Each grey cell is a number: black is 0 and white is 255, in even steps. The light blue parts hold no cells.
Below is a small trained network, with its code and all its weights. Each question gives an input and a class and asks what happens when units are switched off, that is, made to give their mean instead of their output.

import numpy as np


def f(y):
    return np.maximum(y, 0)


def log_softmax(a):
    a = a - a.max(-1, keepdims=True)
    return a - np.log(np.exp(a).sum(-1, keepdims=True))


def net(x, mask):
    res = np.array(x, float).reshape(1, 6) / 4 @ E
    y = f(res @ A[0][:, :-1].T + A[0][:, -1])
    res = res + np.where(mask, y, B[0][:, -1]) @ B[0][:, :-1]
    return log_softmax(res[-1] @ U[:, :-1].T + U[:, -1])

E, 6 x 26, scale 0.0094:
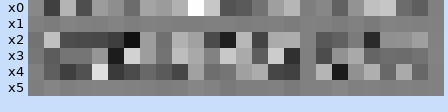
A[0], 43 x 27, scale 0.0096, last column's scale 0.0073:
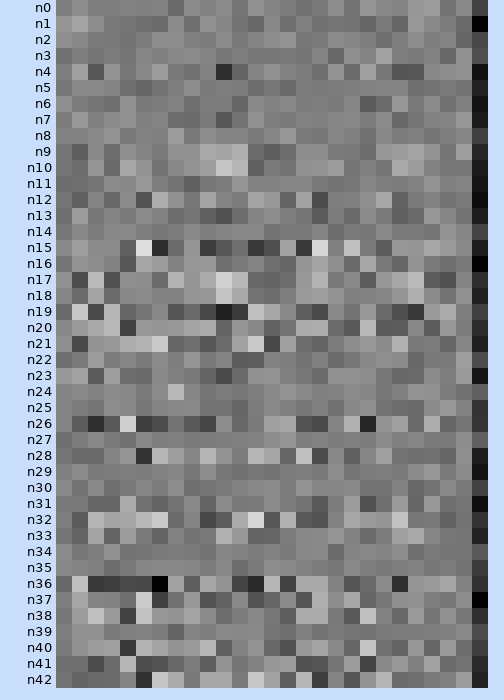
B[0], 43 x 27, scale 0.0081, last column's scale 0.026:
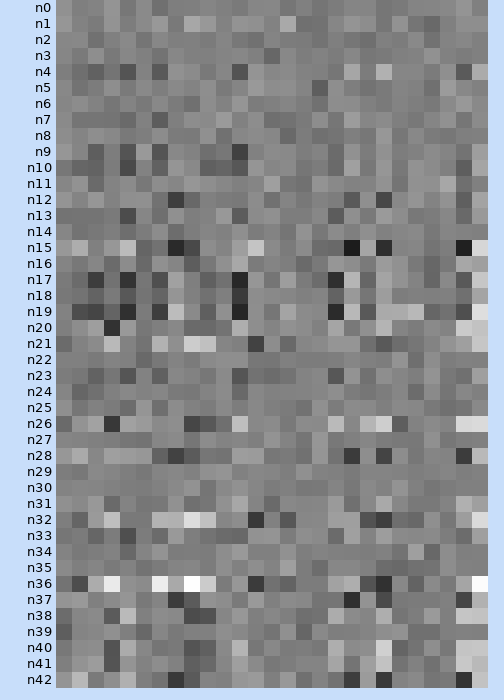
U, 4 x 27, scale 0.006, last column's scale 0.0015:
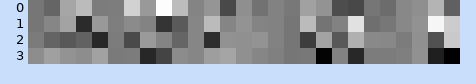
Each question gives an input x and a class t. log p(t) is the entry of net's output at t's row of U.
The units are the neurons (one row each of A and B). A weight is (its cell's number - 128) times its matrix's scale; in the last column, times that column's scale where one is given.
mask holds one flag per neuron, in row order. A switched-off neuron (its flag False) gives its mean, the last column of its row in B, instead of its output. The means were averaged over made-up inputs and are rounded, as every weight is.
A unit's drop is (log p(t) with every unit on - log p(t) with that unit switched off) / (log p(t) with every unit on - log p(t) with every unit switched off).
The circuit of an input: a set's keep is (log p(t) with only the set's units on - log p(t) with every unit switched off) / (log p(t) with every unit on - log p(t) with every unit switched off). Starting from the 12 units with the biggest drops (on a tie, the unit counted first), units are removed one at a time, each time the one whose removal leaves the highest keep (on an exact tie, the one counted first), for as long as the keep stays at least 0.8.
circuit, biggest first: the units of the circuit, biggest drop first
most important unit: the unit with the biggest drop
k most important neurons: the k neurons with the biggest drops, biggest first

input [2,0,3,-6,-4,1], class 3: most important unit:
n15
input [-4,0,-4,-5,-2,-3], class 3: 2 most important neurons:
(n36 n15)
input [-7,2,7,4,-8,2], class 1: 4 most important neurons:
(n40 n20 n38 n32)
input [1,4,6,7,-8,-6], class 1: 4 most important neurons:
(n40 n20 n38 n15)
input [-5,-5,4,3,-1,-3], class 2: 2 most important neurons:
(n19 n32)
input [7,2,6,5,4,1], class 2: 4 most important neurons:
(n17 n32 n21 n10)
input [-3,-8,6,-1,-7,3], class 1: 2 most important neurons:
(n40 n20)
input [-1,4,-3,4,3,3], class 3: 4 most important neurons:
(n36 n42 n28 n40)
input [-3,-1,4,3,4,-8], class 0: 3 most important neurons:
(n36 n40 n20)
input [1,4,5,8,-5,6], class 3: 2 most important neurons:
(n42 n28)
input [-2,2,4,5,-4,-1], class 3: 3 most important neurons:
(n42 n32 n28)
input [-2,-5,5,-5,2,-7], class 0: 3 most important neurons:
(n36 n42 n28)
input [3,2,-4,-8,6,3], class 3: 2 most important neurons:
(n15 n37)
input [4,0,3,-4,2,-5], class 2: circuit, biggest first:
(n17)
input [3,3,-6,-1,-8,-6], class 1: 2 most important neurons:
(n36 n40)
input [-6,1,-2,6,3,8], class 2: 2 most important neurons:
(n19 n15)
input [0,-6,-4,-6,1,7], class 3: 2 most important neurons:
(n15 n36)
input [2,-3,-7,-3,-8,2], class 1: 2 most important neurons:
(n36 n40)
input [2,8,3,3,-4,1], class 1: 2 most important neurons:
(n32 n21)
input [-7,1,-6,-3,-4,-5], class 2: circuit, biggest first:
(n19)
